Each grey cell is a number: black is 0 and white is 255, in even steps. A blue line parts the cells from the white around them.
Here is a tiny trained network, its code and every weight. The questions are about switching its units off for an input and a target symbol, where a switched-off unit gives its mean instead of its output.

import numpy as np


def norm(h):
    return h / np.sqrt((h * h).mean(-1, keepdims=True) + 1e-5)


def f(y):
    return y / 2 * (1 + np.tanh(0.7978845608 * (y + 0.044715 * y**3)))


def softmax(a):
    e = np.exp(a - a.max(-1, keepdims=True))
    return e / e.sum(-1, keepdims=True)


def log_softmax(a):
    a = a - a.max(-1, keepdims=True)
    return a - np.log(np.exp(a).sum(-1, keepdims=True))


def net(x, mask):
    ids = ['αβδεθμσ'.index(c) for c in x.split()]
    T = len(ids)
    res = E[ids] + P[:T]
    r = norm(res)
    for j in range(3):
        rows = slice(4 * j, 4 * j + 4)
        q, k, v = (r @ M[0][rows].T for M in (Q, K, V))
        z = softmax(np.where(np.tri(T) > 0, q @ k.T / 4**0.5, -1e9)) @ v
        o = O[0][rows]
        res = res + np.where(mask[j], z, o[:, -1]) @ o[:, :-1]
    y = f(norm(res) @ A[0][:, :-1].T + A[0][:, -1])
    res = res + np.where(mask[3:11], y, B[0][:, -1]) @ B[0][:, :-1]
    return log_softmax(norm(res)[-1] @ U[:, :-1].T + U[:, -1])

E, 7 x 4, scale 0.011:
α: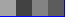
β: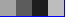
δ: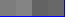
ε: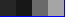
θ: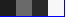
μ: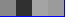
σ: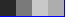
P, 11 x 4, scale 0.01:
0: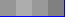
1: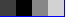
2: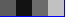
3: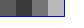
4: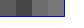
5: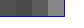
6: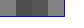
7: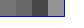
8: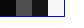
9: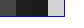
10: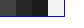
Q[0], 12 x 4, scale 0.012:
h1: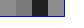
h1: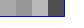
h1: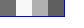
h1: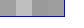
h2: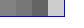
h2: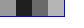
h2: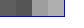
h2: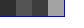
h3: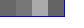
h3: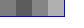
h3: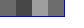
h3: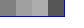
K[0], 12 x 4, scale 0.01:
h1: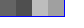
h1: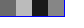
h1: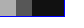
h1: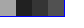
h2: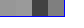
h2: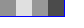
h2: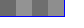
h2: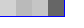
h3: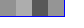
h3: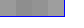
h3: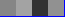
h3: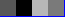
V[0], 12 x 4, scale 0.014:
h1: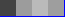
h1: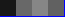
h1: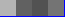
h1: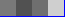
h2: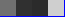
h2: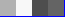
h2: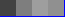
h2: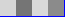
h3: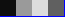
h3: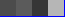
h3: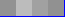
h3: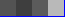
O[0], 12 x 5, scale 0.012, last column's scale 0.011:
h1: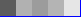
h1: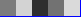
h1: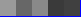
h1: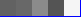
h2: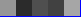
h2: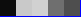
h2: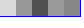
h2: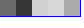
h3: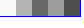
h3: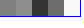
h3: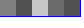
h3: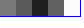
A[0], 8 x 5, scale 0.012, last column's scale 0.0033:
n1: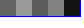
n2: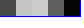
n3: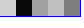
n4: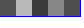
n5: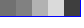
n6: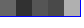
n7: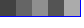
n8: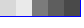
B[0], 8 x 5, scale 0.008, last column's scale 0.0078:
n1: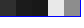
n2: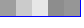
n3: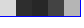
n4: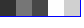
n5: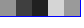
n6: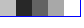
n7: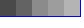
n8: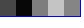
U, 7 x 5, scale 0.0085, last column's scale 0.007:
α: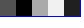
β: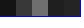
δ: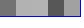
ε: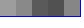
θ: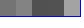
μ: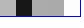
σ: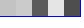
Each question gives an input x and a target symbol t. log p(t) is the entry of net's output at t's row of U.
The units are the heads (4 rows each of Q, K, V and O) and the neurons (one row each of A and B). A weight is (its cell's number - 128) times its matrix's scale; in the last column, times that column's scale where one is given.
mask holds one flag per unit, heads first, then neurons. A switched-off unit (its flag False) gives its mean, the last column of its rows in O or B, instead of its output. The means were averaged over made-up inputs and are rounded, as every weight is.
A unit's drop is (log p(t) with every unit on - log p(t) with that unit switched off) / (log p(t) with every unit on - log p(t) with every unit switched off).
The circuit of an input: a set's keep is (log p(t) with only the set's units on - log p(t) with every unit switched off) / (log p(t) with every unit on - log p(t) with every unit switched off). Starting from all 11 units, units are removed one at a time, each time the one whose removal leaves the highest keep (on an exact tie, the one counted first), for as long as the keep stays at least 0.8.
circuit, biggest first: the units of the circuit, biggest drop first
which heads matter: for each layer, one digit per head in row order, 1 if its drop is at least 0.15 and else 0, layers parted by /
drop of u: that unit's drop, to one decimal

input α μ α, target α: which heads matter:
010
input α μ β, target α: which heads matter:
010
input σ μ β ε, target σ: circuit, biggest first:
[h2 h1]
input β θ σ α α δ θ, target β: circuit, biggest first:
[h2]
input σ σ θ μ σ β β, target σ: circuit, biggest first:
[h1 h2]
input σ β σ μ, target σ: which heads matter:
110
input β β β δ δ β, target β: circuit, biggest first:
[h2 h3]
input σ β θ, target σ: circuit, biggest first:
[h2 h1]
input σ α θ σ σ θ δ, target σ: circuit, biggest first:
[h1 h2]
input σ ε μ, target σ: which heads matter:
100
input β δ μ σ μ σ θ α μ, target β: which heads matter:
011
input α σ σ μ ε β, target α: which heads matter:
010
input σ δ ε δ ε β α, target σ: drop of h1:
0.4
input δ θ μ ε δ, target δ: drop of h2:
1.3
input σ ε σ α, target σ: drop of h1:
0.2
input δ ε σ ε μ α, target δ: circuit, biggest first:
[h2]
